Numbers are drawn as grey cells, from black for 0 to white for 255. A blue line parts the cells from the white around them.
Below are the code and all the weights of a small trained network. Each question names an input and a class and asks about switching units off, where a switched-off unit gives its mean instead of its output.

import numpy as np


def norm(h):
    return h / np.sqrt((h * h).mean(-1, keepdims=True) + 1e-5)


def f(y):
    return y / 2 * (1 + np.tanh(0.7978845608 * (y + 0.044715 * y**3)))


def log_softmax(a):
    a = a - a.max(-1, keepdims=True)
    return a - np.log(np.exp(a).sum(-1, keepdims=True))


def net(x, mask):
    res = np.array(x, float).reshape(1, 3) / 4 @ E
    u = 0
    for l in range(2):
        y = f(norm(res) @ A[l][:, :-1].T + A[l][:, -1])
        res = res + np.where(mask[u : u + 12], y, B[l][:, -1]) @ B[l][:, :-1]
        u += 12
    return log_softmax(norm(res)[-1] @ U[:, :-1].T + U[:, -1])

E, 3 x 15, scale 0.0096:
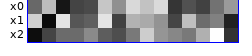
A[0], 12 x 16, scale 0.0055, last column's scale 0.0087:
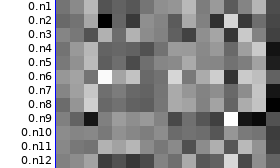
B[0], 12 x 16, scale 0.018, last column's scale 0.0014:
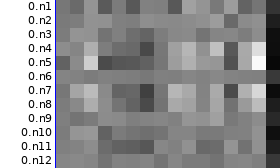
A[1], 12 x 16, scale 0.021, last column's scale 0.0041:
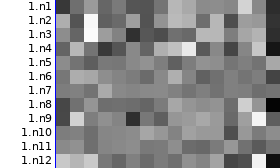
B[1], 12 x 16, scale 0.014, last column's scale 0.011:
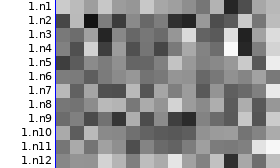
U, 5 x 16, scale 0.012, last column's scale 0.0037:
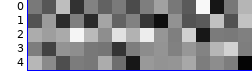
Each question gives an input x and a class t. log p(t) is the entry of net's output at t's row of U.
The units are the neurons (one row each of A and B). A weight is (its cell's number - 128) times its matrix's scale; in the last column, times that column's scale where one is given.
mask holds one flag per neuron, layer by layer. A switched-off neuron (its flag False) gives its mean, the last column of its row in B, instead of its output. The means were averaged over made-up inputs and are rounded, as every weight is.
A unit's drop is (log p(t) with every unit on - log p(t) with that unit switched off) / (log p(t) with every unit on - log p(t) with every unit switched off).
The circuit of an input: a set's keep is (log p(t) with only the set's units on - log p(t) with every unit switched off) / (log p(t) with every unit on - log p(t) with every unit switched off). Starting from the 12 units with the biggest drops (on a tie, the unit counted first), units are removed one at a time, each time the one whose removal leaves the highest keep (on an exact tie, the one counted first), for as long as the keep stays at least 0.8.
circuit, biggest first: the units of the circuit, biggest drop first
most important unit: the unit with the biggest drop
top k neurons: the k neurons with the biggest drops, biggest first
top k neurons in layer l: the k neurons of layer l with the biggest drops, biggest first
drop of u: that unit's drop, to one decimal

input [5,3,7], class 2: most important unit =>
1.n1
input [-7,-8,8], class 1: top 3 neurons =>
[1.n9, 1.n4, 1.n12]
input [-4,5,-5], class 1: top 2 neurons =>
[1.n2, 1.n1]
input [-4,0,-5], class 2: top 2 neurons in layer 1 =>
[1.n12, 1.n4]
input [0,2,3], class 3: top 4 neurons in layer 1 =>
[1.n2, 1.n9, 1.n4, 1.n3]
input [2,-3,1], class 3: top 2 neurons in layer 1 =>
[1.n4, 1.n3]
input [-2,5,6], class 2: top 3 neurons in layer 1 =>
[1.n1, 1.n9, 1.n8]
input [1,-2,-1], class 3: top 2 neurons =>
[1.n4, 1.n3]
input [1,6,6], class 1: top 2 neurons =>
[1.n2, 1.n12]
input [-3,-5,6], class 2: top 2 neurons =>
[1.n1, 1.n2]
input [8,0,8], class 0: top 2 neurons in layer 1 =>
[1.n4, 1.n12]
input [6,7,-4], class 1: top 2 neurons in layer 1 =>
[1.n2, 1.n3]
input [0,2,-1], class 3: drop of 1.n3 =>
0.2
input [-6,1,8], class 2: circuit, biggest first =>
[1.n1]
